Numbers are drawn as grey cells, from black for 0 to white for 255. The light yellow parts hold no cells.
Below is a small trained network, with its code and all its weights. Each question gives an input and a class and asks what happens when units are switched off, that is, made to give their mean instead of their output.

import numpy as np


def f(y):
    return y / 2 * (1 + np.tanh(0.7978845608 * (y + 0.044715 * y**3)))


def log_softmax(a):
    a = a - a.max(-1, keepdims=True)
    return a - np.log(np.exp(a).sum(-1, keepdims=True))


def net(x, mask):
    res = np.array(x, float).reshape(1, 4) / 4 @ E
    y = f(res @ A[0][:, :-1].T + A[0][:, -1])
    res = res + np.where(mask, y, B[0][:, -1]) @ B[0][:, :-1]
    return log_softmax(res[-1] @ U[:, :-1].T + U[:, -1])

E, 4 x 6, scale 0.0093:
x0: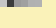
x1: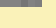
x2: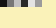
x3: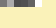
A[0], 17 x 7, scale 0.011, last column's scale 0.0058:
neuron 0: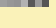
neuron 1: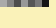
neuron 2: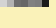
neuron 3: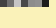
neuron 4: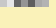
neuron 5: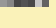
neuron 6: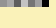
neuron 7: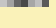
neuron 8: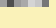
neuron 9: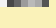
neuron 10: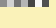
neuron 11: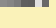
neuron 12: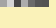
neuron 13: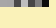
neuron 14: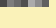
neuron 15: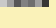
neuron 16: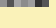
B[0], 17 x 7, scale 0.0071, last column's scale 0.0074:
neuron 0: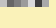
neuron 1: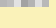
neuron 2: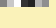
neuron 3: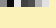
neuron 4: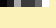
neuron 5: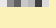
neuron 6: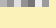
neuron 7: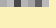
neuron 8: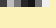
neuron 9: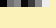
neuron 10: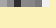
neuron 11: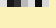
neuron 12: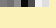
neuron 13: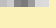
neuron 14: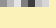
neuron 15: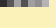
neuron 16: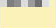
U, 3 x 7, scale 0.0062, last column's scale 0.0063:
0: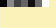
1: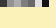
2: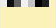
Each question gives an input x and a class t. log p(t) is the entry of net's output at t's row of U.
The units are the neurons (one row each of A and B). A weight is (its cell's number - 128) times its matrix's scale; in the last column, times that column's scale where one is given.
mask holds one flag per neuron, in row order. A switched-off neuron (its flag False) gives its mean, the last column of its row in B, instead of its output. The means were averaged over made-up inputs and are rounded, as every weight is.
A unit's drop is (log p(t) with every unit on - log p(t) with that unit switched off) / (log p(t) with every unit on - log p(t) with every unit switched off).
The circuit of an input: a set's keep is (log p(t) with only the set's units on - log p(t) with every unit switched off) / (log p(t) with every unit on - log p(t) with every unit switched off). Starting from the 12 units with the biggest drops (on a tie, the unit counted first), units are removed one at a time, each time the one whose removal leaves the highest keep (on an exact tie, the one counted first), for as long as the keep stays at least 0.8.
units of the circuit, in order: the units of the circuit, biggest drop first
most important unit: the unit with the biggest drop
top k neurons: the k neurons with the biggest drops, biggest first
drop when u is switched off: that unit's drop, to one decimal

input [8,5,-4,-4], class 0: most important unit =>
neuron 9
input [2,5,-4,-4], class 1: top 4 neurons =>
(neuron 11; neuron 5; neuron 9; neuron 10)
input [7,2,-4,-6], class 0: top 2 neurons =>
(neuron 9; neuron 8)
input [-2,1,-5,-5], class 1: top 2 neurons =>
(neuron 12; neuron 11)
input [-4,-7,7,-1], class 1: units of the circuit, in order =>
(neuron 14; neuron 3)
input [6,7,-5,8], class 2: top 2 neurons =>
(neuron 11; neuron 5)
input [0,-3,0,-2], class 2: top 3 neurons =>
(neuron 9; neuron 8; neuron 4)
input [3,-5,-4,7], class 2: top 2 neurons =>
(neuron 11; neuron 5)
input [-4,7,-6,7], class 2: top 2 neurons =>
(neuron 5; neuron 11)
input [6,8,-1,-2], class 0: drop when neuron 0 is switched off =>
0.0
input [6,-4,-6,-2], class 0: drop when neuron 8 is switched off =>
0.1
